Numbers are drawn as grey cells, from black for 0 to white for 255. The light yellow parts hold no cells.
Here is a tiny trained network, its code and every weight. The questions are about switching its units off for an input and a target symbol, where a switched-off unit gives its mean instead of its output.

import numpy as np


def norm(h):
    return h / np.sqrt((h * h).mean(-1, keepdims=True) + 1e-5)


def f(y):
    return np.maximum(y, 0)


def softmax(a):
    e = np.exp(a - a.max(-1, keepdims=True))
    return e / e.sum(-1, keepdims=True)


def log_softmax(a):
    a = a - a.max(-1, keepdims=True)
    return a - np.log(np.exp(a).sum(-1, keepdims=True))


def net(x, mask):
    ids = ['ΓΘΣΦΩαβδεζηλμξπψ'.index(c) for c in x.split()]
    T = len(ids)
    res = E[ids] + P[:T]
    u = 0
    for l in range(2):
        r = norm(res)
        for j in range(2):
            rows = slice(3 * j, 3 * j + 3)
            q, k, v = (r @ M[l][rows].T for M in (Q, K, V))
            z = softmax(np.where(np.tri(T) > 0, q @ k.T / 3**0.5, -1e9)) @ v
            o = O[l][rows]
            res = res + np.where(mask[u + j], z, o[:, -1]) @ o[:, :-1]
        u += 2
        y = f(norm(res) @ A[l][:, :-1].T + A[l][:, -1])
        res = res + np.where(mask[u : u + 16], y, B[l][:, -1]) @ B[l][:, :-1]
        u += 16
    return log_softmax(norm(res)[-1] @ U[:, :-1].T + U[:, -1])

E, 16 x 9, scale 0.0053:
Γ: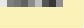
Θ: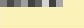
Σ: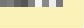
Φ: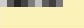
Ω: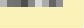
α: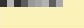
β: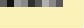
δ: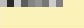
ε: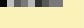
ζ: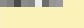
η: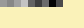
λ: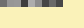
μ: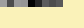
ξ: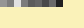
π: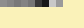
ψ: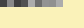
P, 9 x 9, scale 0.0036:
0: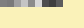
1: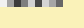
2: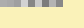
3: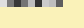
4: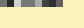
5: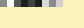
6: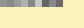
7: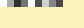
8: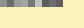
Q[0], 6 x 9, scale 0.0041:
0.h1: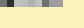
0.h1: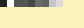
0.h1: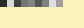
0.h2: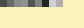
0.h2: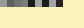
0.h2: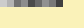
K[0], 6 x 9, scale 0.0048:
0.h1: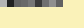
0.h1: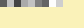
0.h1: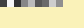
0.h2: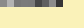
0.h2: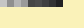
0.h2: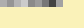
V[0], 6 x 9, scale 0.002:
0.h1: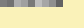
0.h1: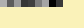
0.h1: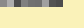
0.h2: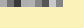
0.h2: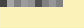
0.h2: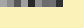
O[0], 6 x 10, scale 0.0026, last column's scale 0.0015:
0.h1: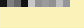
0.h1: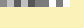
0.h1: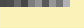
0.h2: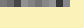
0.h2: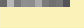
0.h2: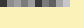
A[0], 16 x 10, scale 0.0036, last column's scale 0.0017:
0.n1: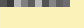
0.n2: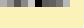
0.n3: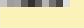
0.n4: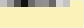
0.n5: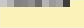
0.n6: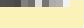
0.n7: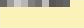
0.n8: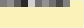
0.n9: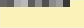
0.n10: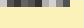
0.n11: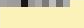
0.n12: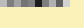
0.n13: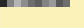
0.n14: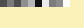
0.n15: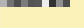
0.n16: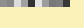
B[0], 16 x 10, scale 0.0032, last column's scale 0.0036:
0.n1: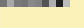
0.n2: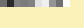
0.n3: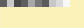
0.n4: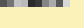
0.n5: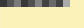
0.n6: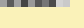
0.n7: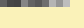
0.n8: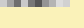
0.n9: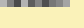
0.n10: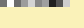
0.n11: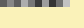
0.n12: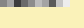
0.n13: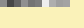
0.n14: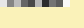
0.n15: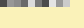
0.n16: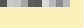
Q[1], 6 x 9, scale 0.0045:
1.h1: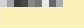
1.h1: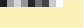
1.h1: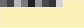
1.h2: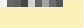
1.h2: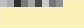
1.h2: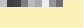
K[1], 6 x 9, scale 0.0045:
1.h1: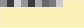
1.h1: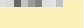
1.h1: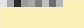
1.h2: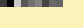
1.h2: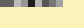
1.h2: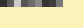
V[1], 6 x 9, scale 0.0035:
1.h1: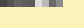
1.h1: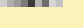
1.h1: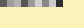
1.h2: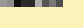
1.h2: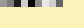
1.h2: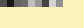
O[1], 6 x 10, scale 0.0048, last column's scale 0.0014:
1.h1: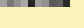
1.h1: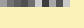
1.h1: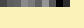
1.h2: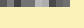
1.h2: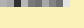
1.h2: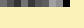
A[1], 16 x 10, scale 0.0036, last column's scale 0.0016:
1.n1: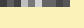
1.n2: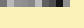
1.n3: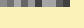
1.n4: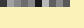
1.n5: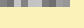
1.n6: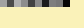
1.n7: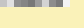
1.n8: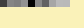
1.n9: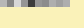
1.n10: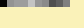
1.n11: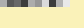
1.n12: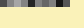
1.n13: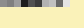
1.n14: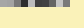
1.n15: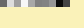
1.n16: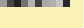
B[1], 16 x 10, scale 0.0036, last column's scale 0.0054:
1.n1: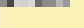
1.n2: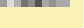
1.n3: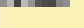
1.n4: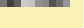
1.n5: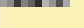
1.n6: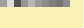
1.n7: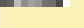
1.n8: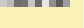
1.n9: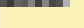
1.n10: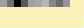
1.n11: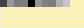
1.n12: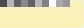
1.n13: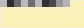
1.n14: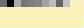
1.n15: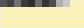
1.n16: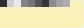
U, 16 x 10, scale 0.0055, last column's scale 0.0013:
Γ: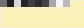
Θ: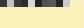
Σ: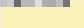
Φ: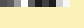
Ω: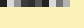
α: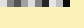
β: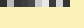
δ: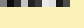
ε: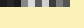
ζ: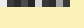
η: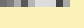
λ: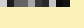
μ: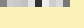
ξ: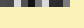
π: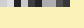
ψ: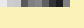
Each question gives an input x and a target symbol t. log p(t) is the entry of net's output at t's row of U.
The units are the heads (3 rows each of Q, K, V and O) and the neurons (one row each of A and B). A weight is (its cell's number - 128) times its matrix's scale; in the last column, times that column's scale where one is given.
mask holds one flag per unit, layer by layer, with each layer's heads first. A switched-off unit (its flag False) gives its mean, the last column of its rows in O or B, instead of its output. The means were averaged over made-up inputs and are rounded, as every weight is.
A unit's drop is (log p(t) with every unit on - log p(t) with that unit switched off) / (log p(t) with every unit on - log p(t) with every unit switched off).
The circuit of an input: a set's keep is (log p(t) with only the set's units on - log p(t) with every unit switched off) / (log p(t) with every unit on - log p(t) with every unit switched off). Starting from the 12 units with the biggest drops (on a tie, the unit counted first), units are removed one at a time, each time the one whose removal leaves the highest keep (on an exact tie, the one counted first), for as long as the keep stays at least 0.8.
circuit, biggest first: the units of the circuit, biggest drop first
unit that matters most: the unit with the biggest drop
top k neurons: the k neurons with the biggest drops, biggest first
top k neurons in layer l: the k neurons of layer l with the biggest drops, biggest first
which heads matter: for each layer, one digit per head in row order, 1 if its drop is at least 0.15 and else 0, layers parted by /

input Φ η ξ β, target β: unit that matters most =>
1.h2
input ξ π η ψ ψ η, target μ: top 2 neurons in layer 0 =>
0.n3; 0.n15
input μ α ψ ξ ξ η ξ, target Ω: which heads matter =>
00 / 00
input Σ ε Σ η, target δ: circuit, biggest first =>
0.n2; 1.h2
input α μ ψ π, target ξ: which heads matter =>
01 / 11
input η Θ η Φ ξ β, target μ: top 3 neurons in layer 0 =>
0.n10; 0.n3; 0.n15
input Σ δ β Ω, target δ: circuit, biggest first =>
1.h1; 0.n4
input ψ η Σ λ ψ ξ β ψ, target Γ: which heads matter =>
00 / 01
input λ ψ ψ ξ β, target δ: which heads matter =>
00 / 00
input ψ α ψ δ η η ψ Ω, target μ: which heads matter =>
00 / 10
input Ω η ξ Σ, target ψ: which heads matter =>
00 / 11
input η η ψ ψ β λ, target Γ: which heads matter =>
10 / 10
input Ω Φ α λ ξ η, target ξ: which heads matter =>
10 / 11
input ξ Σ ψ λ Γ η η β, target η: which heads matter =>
00 / 01
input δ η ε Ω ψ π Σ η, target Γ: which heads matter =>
00 / 01
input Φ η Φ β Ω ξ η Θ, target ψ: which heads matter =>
10 / 10
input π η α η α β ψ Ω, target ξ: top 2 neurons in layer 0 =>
0.n4; 0.n12
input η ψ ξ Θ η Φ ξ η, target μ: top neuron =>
0.n2
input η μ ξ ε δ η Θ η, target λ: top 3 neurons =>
0.n14; 0.n16; 0.n6
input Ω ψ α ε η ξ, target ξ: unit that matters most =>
0.n12
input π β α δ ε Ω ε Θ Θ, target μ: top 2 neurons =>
0.n15; 1.n8
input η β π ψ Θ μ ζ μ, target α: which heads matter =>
10 / 01
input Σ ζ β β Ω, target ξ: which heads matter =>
00 / 00
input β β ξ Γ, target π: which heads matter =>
00 / 01
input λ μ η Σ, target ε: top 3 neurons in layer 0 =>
0.n10; 0.n3; 0.n11
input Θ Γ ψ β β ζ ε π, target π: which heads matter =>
00 / 11
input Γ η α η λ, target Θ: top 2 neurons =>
0.n14; 1.n10
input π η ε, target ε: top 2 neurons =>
1.n10; 0.n3
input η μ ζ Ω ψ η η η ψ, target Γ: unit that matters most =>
0.n6
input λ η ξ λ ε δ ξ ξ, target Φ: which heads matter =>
00 / 11
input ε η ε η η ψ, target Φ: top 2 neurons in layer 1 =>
1.n13; 1.n4
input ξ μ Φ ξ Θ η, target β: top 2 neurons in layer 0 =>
0.n12; 0.n2
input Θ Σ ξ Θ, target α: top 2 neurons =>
0.n15; 0.n14
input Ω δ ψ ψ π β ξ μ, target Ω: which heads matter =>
00 / 01
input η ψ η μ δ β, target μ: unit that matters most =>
0.n3
